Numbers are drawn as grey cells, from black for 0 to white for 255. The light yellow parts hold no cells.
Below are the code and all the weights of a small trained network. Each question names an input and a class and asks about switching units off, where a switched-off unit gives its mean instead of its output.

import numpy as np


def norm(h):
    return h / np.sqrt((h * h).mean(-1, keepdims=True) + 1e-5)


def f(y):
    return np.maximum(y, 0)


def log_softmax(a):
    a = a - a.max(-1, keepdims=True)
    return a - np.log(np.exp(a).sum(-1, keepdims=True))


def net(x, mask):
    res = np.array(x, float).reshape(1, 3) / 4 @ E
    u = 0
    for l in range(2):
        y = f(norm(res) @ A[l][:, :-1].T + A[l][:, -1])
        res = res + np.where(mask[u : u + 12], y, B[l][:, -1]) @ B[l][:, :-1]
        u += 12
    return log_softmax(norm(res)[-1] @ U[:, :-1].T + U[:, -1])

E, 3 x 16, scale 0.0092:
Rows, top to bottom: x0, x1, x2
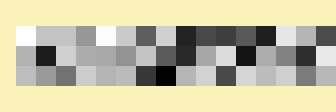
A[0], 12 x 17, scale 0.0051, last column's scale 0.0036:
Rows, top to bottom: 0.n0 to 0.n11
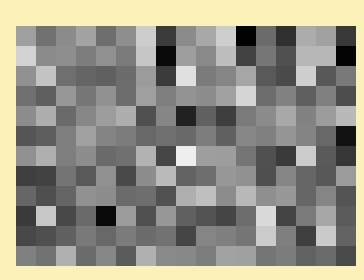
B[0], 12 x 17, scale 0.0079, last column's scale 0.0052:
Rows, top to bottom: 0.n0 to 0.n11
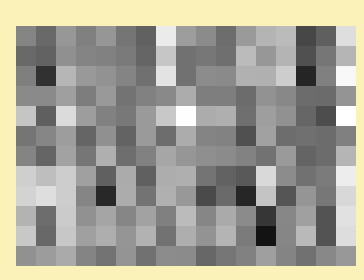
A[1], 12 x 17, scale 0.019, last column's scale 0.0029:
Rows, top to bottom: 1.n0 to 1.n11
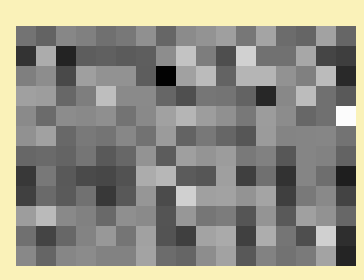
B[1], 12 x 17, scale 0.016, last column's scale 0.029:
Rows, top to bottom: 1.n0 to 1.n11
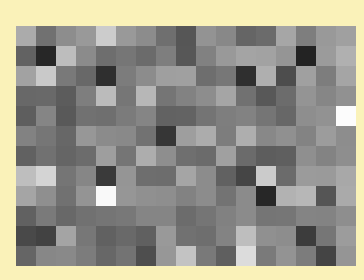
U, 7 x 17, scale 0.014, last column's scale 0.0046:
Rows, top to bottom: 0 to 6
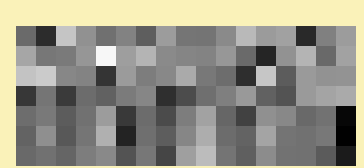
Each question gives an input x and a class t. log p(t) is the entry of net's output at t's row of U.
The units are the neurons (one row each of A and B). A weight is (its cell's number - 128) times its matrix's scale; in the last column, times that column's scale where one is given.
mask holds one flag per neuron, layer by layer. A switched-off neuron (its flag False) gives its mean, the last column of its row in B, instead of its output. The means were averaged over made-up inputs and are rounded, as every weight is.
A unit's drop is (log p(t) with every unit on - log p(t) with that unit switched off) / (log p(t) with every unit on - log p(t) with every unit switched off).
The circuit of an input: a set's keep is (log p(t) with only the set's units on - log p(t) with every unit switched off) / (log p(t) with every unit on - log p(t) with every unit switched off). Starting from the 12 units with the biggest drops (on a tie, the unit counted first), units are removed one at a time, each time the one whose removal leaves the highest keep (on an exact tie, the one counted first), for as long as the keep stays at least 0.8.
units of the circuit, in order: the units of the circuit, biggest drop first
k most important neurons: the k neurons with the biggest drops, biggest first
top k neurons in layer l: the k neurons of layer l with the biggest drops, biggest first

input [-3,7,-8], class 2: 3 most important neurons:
(1.n7 1.n1 0.n2)
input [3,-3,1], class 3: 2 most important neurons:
(1.n8 1.n7)
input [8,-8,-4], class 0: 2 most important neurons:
(1.n1 1.n8)
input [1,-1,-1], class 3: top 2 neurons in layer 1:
(1.n7 1.n2)
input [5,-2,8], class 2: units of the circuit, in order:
(1.n2)
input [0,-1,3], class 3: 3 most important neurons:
(0.n8 1.n7 1.n2)
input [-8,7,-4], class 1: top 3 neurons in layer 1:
(1.n8 1.n0 1.n1)
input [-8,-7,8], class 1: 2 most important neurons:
(1.n8 1.n7)
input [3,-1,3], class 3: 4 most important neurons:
(1.n8 1.n7 1.n2 0.n4)
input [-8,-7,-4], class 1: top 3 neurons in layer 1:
(1.n8 1.n6 1.n10)
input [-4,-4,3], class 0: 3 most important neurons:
(1.n1 0.n4 0.n2)
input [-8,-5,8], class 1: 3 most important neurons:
(1.n8 1.n7 0.n7)
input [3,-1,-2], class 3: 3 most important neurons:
(1.n8 1.n7 1.n2)
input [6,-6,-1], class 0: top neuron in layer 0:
(0.n10)
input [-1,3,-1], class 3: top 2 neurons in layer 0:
(0.n0 0.n10)
